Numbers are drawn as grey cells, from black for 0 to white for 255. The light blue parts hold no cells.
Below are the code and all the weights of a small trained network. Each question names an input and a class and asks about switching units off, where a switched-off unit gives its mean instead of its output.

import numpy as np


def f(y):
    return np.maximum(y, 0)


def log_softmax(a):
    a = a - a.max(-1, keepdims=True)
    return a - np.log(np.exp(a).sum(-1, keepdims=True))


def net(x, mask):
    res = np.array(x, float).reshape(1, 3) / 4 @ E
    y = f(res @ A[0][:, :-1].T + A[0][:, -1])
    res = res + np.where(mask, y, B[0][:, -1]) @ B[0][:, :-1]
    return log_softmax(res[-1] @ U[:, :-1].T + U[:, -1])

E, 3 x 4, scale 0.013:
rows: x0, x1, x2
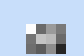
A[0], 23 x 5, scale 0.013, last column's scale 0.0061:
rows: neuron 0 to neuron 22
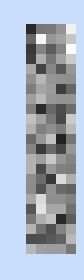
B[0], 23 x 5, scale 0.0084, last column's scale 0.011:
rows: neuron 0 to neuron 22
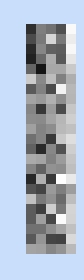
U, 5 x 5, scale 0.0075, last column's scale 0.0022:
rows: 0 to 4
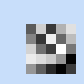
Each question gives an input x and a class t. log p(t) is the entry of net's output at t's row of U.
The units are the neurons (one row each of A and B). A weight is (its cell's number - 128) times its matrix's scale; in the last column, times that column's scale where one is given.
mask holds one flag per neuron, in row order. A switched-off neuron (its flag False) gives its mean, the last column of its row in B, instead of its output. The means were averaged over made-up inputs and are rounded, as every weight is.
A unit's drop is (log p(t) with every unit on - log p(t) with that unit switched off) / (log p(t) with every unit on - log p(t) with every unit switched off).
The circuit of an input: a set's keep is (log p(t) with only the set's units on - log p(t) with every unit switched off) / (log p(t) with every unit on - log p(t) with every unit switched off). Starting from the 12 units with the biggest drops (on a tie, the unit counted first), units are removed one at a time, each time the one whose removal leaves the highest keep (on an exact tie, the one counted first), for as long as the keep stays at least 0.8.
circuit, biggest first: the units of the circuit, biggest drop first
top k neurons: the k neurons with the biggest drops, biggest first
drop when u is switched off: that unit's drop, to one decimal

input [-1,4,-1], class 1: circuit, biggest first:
neuron 15
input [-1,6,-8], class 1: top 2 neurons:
neuron 18; neuron 1
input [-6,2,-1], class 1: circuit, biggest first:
neuron 18; neuron 15
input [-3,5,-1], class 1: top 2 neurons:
neuron 18; neuron 15
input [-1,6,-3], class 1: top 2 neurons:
neuron 18; neuron 1
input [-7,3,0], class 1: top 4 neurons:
neuron 18; neuron 15; neuron 1; neuron 3
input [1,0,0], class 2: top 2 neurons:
neuron 3; neuron 1
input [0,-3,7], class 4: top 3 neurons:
neuron 21; neuron 1; neuron 18
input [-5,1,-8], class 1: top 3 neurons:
neuron 18; neuron 1; neuron 3
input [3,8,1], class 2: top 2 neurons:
neuron 19; neuron 11
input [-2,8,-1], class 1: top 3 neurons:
neuron 18; neuron 1; neuron 15
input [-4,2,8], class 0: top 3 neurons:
neuron 19; neuron 11; neuron 6
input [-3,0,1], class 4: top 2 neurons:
neuron 15; neuron 19
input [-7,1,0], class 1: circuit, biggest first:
neuron 15
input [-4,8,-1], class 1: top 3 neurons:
neuron 18; neuron 1; neuron 15
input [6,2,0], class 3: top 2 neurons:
neuron 15; neuron 11
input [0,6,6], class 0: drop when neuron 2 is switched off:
-0.1
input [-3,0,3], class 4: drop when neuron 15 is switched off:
0.4
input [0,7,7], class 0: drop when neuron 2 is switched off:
-0.1
